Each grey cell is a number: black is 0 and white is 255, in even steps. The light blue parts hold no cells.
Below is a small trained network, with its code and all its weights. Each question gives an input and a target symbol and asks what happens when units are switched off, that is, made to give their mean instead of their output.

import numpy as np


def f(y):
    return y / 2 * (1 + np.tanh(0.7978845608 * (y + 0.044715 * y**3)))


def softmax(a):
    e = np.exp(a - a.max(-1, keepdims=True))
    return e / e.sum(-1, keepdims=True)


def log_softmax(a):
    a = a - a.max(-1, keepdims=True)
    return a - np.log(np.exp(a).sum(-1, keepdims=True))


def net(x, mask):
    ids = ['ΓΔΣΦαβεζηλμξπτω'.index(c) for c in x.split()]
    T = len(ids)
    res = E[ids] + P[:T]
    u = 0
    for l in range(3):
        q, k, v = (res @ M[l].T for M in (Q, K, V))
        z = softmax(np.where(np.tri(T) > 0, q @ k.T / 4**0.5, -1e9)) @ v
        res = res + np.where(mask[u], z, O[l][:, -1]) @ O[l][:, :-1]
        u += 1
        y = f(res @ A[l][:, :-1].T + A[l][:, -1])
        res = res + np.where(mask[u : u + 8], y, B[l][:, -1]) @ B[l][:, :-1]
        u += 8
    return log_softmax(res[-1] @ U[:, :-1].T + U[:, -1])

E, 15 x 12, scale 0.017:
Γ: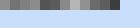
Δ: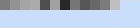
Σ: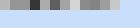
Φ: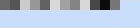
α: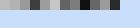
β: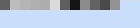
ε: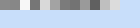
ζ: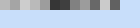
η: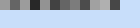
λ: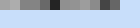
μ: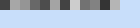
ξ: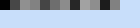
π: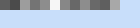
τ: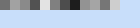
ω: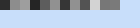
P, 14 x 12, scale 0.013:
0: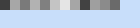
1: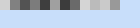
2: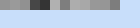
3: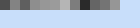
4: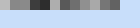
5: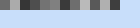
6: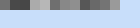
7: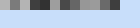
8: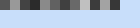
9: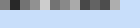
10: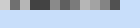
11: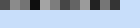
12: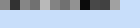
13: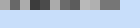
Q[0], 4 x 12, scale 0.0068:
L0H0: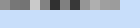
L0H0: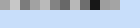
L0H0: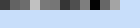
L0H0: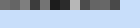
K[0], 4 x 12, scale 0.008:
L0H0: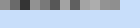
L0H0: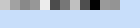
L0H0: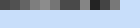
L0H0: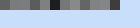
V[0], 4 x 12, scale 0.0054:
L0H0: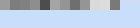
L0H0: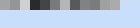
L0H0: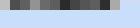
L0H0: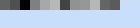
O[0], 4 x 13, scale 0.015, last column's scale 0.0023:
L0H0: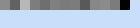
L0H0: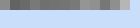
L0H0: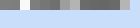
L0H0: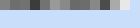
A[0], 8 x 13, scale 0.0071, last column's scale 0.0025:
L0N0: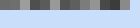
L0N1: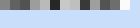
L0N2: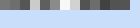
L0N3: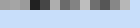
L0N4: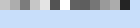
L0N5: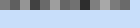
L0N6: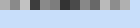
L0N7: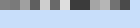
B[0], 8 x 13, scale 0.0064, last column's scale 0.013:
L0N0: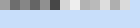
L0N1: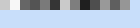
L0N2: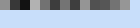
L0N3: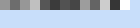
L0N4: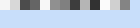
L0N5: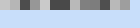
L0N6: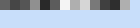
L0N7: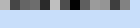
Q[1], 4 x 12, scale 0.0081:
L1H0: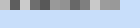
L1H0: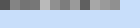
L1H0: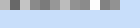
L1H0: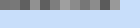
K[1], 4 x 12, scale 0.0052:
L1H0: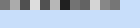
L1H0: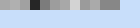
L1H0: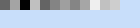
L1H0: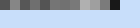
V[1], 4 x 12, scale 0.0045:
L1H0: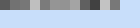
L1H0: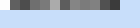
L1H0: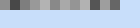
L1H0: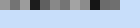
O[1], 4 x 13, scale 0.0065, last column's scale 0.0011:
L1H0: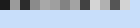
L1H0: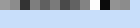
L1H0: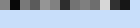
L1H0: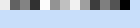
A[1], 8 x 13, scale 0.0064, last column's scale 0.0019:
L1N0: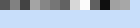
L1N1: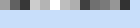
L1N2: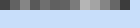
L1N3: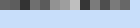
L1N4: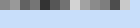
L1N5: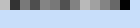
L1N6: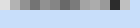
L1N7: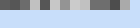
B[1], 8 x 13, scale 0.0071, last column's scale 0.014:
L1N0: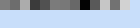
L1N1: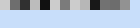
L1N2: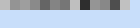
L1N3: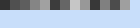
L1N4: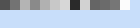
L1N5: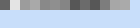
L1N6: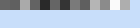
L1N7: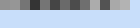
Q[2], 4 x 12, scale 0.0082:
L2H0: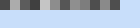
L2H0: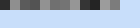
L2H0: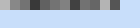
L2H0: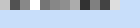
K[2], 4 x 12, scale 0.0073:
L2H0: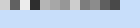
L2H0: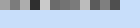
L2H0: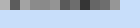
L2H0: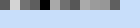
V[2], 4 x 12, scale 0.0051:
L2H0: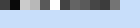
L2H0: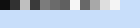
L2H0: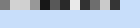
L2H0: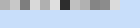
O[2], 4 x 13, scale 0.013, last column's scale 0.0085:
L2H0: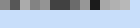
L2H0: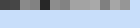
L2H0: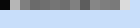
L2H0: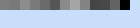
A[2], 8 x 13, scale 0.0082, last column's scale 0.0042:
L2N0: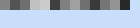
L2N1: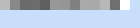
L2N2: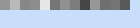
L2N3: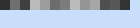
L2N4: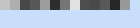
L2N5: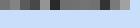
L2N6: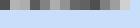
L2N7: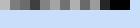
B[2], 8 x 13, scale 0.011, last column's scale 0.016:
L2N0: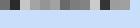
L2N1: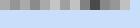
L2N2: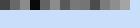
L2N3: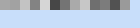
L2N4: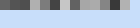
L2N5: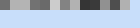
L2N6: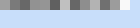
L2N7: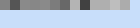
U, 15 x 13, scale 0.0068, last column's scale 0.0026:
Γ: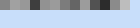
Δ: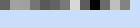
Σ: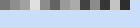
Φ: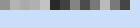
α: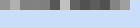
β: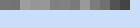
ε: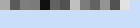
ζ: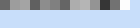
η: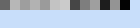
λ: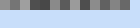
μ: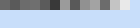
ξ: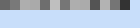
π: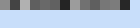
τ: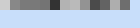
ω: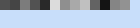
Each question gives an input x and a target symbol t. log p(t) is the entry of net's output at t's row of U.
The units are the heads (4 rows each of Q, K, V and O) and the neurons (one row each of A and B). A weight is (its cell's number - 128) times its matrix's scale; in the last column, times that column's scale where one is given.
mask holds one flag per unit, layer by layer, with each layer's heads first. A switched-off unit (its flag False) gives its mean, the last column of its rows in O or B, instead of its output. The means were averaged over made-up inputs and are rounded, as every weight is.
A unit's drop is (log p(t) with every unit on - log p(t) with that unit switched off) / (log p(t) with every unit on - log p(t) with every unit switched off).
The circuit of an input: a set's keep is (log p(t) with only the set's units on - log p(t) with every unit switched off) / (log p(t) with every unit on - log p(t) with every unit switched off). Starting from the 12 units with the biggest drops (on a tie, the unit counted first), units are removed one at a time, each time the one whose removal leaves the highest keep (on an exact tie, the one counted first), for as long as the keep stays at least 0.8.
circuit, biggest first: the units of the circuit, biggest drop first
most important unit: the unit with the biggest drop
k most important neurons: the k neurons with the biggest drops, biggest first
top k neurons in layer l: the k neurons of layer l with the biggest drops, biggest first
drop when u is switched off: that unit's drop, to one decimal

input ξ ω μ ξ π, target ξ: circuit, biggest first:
L2H0, L2N1
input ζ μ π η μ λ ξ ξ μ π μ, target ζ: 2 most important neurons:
L1N4, L2N3
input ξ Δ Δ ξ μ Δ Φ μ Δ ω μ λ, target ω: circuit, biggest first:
L2H0, L0N5, L1N4
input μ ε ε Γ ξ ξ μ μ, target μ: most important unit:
L0N3
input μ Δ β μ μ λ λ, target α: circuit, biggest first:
L2N4, L2N5, L0N1
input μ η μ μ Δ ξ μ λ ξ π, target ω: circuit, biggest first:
L1N1, L0N3
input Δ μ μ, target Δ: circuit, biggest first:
L2H0, L0N0
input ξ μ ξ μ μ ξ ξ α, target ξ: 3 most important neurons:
L2N1, L1N4, L0N3
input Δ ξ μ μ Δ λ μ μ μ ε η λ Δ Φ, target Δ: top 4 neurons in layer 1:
L1N1, L1N4, L1N7, L1N0
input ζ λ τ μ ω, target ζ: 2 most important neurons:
L1N4, L2N3
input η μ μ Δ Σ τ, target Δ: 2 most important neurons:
L2N5, L1N4
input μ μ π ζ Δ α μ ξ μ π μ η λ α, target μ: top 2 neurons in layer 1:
L1N4, L1N1
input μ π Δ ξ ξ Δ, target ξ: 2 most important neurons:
L2N1, L0N3
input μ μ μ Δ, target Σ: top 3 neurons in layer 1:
L1N4, L1N6, L1N3
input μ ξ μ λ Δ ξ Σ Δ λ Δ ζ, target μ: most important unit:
L1N4
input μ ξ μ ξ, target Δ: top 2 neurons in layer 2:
L2N5, L2N4
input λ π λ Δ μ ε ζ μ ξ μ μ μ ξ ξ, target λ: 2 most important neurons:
L2N2, L2N7
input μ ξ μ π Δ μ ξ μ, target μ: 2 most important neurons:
L1N4, L0N3
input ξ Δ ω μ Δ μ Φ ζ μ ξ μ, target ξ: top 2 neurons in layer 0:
L0N3, L0N2
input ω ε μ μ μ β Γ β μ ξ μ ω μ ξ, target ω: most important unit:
L0H0
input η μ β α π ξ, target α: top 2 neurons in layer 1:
L1N1, L1N4
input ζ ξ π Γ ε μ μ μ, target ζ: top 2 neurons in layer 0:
L0N3, L0N4
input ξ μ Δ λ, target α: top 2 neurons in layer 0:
L0N1, L0N5
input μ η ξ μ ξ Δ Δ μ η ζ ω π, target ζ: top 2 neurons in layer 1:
L1N4, L1N6
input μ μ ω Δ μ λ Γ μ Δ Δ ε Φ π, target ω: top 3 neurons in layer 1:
L1N1, L1N6, L1N3
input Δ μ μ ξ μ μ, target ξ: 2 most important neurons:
L0N3, L2N1
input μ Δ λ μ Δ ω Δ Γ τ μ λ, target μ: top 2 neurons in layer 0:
L0N0, L0N3
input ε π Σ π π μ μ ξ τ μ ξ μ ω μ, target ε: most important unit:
L0H0
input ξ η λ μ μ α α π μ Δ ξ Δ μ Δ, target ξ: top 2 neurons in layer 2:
L2N1, L2N6
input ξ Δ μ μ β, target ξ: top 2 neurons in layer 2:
L2N1, L2N6
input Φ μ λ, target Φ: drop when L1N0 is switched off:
0.2
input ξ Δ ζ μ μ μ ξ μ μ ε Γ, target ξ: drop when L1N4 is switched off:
0.1
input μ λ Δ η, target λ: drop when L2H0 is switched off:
0.5
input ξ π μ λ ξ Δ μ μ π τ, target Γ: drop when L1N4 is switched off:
-0.1
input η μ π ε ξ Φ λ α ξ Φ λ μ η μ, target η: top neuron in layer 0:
L0N7
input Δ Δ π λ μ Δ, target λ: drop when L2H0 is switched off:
1.2
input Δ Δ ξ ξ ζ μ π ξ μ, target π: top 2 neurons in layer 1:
L1N1, L1N2
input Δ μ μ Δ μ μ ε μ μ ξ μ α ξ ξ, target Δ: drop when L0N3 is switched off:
0.1
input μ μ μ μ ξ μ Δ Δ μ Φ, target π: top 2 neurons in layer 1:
L1N0, L1N7
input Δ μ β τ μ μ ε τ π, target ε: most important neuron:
L1N4
